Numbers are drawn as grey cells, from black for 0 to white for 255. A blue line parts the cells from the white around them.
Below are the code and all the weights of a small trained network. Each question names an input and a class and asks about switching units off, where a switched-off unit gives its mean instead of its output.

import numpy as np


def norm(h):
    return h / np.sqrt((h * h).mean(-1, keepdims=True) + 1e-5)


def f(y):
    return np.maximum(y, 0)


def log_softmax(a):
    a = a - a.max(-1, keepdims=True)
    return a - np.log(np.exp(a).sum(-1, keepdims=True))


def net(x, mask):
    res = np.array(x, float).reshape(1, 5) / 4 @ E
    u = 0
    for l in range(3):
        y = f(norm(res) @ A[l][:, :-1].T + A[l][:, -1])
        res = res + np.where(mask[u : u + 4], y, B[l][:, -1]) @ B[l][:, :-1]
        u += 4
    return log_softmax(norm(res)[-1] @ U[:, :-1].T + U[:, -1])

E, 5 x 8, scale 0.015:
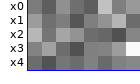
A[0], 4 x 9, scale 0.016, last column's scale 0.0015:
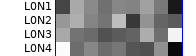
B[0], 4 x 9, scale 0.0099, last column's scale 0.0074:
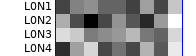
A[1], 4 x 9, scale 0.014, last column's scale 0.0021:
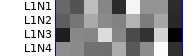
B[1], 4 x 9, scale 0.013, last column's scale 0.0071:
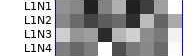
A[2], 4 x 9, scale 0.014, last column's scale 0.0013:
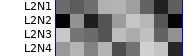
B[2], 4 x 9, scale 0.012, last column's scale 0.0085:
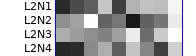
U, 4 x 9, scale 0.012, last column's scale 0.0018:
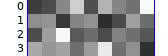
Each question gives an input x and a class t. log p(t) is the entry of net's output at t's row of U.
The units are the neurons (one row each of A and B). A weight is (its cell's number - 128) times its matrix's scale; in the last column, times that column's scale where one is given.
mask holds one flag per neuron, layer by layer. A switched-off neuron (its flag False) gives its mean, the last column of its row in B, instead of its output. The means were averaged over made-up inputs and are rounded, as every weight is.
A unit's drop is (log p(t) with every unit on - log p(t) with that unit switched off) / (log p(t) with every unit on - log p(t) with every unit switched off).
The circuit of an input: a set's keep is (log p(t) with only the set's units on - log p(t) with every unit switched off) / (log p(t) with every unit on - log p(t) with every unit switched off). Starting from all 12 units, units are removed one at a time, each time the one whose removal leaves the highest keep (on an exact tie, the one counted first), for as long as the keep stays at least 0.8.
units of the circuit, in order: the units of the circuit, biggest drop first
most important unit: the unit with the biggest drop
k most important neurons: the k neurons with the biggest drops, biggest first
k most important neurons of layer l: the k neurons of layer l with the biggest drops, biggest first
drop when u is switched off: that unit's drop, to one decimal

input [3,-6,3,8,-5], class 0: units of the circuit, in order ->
[L1N4]
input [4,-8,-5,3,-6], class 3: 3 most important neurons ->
[L1N3 L0N4 L2N3]
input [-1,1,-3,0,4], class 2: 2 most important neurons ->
[L2N2 L1N3]
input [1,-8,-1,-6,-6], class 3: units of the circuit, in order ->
[L1N3 L1N4]
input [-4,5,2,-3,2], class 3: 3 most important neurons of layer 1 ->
[L1N1 L1N4 L1N2]
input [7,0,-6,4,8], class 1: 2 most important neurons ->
[L1N1 L0N4]
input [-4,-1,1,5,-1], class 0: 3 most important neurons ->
[L1N4 L1N1 L2N4]
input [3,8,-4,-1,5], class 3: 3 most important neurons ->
[L0N3 L2N3 L0N4]
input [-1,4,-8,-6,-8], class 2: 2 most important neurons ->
[L2N2 L1N4]
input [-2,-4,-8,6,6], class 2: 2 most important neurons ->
[L2N2 L0N1]
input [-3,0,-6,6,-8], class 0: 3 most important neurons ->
[L1N4 L2N4 L0N4]
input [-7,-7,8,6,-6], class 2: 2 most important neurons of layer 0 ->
[L0N4 L0N3]
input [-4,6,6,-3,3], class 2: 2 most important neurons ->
[L0N4 L1N3]
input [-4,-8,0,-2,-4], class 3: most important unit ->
L1N3
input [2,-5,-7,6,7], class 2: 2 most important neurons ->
[L2N2 L0N1]
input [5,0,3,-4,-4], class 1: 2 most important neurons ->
[L1N1 L0N2]
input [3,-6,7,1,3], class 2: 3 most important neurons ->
[L0N4 L0N2 L2N3]
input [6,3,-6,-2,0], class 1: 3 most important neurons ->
[L1N1 L0N2 L0N4]
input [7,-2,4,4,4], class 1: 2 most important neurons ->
[L1N1 L0N2]
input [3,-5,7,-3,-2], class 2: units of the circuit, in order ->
[L0N4]
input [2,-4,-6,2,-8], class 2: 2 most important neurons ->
[L2N2 L0N1]
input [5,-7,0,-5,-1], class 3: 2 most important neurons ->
[L1N3 L0N3]
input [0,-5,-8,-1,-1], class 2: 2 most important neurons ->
[L0N1 L2N2]
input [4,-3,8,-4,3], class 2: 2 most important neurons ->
[L0N4 L1N4]
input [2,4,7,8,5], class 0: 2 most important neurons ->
[L2N4 L1N4]
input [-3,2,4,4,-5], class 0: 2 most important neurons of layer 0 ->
[L0N1 L0N2]
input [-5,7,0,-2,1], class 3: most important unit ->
L0N3
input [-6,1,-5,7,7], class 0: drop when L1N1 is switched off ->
0.2
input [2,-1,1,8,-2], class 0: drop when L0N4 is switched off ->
0.0
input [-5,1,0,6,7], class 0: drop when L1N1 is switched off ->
0.1
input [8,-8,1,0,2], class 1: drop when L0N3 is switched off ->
-0.1
